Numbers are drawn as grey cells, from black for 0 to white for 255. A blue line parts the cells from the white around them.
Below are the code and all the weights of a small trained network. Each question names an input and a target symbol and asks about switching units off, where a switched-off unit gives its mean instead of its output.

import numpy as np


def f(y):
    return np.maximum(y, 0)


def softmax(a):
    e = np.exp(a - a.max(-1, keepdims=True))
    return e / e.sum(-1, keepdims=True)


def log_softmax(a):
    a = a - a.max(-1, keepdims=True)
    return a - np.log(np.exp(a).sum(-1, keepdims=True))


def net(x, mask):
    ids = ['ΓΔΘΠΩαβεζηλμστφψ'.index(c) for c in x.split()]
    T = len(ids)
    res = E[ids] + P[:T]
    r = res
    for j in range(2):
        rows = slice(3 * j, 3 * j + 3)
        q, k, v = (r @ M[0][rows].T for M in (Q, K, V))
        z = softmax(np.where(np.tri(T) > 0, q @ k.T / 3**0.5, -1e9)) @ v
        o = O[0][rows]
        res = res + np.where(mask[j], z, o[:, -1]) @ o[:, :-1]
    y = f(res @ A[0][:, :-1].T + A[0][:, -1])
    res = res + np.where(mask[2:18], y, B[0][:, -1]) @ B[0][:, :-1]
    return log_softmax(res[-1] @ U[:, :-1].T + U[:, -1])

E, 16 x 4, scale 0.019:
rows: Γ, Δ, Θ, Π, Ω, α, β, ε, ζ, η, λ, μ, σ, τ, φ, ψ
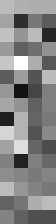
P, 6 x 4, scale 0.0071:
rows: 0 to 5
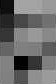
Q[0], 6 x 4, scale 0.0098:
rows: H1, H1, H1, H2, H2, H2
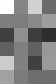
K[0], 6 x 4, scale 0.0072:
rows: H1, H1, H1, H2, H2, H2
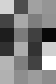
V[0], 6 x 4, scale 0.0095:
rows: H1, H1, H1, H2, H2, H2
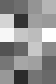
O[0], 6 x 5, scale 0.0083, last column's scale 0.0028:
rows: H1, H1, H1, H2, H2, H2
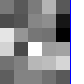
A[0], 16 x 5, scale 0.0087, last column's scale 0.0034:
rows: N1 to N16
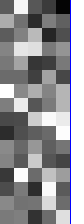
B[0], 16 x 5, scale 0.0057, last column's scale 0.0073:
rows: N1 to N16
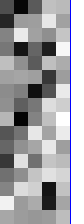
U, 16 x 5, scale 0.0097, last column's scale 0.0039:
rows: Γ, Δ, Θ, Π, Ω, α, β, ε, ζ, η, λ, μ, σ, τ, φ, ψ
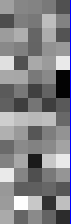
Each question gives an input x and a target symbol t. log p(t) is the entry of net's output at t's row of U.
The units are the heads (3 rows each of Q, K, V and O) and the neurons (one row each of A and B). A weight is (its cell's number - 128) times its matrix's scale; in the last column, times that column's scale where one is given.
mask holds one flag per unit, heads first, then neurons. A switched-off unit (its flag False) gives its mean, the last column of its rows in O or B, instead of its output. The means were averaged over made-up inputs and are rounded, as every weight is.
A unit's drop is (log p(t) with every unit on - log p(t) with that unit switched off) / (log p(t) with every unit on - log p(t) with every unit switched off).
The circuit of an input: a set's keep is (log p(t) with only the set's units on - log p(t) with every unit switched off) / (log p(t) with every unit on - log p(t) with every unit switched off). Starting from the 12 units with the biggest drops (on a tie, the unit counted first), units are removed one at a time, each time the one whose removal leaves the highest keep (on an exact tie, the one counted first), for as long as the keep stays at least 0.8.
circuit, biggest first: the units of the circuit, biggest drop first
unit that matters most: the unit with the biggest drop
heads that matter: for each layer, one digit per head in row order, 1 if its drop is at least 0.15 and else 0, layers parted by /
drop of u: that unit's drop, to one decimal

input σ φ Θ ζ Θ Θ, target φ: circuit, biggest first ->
[N9, N3]
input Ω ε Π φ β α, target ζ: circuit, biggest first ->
[N4, N13, N14]
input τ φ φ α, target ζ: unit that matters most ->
N4
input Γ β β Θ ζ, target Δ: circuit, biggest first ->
[H1, N13]
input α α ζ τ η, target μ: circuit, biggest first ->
[H2, N2]
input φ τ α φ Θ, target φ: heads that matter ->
00
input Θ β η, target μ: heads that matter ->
01
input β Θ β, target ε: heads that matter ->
11
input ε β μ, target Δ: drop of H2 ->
0.1
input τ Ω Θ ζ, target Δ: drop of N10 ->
0.1
